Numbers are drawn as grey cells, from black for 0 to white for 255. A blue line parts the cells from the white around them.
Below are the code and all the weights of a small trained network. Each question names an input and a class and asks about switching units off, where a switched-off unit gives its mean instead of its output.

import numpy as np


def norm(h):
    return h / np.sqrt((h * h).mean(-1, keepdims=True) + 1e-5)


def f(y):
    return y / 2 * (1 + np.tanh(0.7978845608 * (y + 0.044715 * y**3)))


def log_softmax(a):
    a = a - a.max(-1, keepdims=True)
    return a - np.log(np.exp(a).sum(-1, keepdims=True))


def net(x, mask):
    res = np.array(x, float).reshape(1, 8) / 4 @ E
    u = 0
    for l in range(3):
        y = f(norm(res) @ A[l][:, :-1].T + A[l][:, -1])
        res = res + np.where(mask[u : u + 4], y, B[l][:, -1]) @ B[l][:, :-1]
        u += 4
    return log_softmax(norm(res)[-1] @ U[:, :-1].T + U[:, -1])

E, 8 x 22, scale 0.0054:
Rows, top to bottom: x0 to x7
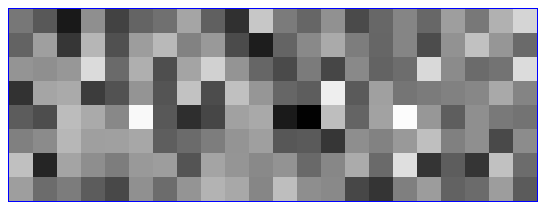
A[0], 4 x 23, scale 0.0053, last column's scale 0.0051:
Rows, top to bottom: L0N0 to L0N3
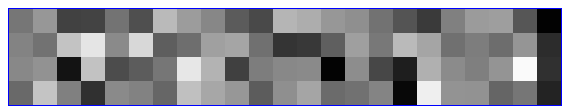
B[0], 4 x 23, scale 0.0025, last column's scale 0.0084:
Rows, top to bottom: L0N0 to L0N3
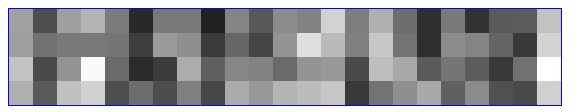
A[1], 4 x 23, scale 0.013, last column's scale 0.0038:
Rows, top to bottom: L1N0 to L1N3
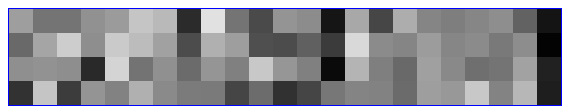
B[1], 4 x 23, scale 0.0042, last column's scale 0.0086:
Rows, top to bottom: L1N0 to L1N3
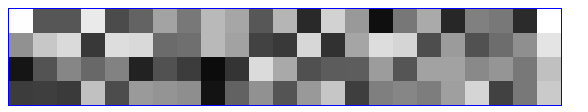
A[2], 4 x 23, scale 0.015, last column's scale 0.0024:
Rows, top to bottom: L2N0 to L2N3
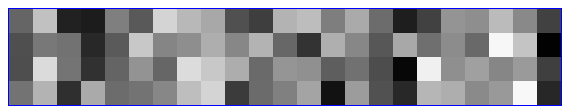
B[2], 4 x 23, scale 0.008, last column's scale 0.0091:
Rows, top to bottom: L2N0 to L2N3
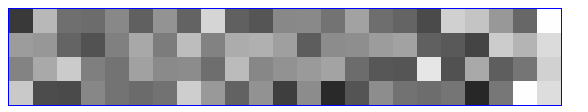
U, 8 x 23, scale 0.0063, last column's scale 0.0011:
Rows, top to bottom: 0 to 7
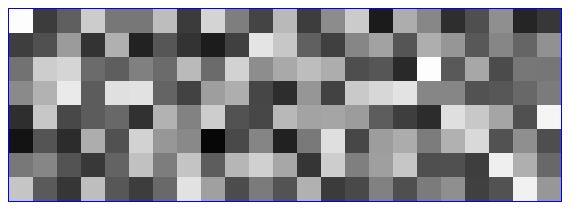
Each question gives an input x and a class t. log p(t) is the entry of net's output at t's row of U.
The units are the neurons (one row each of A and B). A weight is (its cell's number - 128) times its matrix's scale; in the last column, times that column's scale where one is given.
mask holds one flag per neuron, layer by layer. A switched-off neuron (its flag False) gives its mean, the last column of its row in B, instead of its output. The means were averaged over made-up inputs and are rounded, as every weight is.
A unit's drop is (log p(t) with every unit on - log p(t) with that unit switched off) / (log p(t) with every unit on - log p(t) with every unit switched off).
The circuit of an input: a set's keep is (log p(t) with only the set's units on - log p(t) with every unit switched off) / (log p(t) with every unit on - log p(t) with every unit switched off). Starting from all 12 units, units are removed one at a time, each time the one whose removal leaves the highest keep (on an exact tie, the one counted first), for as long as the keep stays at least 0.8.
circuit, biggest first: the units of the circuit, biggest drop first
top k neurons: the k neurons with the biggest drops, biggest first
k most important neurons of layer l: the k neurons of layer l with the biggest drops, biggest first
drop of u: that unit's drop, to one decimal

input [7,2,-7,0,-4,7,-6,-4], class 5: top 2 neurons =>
[L1N3; L0N1]
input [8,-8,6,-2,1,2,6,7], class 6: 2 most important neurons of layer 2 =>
[L2N1; L2N3]
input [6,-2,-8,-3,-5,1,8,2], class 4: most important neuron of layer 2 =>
[L2N0]
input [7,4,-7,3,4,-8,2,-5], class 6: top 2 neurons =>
[L2N1; L0N1]
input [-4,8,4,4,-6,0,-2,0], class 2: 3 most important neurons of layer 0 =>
[L0N3; L0N1; L0N2]
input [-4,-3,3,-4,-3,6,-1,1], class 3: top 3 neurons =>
[L1N1; L2N3; L2N2]
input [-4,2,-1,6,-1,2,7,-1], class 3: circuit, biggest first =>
[L1N1; L0N3; L0N0; L0N2]
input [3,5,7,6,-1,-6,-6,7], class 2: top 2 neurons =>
[L2N2; L0N3]
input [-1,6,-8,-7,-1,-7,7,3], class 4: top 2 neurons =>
[L2N0; L0N0]
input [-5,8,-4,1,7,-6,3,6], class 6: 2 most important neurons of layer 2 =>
[L2N1; L2N0]
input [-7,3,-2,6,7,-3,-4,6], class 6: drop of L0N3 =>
0.1
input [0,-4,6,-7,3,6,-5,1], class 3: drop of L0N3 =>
0.0
